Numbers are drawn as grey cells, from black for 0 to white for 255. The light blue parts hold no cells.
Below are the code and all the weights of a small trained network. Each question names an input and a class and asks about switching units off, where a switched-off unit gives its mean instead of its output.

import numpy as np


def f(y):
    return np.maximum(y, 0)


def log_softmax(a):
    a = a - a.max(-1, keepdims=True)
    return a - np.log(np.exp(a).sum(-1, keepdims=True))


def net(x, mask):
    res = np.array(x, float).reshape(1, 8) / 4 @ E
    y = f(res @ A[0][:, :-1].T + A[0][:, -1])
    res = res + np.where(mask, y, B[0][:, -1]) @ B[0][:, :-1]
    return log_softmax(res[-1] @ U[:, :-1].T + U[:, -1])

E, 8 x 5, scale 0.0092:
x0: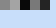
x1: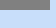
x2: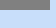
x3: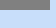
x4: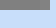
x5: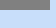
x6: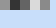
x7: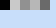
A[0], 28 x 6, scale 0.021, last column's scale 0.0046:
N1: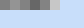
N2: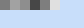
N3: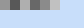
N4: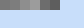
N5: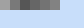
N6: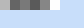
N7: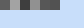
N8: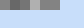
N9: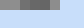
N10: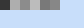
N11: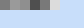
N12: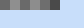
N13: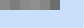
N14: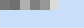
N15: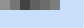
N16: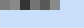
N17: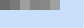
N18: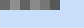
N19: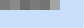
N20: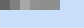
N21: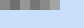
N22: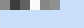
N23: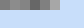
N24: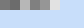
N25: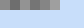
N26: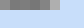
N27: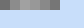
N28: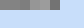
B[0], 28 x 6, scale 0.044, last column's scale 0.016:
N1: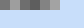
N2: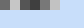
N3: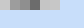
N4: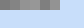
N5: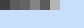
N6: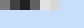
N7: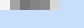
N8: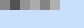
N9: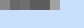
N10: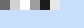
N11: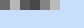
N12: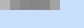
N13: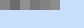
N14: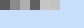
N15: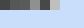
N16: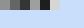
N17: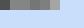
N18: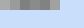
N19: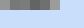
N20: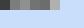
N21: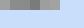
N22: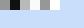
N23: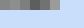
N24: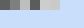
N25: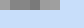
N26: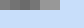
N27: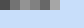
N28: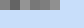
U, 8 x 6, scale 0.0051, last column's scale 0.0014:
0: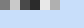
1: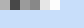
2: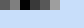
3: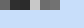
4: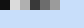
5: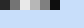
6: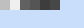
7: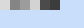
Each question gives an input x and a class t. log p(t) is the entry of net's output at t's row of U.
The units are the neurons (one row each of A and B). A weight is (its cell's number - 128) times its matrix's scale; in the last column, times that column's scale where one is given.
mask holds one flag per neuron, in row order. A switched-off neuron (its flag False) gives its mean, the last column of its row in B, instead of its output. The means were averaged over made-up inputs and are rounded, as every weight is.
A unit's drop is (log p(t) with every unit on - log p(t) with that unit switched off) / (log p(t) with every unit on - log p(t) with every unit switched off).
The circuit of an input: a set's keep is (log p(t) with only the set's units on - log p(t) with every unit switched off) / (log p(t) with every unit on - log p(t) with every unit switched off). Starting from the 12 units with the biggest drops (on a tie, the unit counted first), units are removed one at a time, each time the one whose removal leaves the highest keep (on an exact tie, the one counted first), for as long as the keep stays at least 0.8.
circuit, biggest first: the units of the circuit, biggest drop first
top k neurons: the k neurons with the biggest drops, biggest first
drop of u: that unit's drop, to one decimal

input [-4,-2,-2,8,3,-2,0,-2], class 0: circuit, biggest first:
[N22]
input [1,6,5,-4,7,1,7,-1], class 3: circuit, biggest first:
[N10 N24]
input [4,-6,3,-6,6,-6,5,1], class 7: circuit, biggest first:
[N6 N7]
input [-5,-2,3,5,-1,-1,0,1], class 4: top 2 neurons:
[N22 N6]
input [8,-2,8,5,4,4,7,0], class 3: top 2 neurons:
[N10 N15]
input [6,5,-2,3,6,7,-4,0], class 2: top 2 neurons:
[N10 N15]
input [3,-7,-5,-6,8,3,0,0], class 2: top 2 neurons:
[N22 N10]
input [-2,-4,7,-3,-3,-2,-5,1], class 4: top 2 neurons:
[N6 N7]
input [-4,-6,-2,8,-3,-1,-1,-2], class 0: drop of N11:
0.0
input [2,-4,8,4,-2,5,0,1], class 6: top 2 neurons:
[N22 N6]
